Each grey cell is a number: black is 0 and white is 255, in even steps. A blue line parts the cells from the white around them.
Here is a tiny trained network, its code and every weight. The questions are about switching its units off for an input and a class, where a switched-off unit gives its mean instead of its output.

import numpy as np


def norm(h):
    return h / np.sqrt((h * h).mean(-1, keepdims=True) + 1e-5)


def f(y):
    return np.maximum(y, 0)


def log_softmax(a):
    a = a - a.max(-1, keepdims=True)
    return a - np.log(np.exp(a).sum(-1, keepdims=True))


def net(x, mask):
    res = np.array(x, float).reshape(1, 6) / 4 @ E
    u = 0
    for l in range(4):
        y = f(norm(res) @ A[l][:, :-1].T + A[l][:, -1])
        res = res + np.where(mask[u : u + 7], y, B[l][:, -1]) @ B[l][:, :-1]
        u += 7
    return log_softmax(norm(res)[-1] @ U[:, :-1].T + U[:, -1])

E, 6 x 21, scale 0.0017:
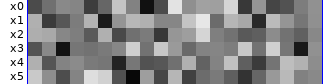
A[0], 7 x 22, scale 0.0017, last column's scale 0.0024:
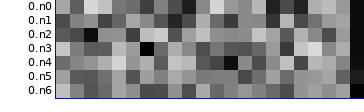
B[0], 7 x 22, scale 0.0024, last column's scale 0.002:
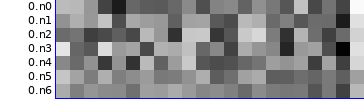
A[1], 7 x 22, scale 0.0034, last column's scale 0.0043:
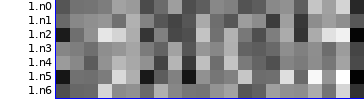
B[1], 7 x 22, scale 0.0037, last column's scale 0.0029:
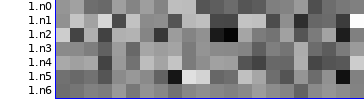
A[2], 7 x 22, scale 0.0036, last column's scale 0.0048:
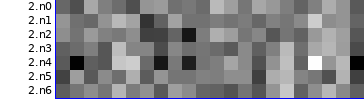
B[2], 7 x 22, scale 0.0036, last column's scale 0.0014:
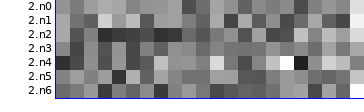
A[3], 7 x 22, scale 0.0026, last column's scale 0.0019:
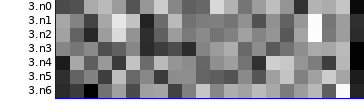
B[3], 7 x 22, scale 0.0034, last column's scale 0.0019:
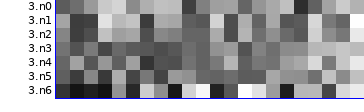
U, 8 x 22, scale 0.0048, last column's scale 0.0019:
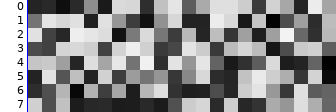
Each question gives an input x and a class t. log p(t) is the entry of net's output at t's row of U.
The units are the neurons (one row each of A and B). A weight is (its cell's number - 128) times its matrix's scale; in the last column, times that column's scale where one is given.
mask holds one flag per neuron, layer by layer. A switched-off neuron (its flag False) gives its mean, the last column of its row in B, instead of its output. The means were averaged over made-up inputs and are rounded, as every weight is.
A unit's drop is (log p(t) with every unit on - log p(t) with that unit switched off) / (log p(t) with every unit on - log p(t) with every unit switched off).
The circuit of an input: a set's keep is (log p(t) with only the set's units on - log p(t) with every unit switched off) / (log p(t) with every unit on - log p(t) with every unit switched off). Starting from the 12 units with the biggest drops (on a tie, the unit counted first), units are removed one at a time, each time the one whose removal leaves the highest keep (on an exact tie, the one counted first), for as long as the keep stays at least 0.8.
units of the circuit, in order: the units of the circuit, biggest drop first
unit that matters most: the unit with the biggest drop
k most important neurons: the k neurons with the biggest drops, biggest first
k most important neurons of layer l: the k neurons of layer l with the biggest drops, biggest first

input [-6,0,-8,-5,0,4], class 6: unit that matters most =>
0.n4
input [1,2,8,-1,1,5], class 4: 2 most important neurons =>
(1.n4; 1.n3)
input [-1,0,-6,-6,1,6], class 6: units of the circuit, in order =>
(0.n4; 2.n6)
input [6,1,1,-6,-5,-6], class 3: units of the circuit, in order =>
(2.n0; 3.n0)
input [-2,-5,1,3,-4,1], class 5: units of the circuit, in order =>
(2.n5; 3.n4)
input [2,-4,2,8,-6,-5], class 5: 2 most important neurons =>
(2.n5; 3.n4)
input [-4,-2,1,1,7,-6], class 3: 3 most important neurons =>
(3.n0; 1.n1; 2.n0)
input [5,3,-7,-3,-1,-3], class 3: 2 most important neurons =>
(2.n0; 3.n0)
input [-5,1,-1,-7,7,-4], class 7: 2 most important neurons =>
(2.n2; 0.n0)
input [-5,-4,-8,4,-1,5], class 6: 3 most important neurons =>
(0.n4; 2.n6; 3.n5)
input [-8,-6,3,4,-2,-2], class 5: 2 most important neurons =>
(2.n5; 3.n4)
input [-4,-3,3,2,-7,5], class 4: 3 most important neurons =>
(1.n4; 1.n3; 3.n2)
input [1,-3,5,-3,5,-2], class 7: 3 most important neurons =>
(0.n0; 2.n2; 3.n3)
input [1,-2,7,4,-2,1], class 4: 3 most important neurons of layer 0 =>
(0.n0; 0.n2; 0.n1)
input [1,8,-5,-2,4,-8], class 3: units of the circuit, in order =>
(2.n0)
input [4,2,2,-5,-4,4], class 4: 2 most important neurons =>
(1.n4; 0.n2)
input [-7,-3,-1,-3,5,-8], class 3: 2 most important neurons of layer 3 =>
(3.n0; 3.n6)
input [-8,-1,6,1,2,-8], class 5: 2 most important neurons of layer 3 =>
(3.n4; 3.n2)
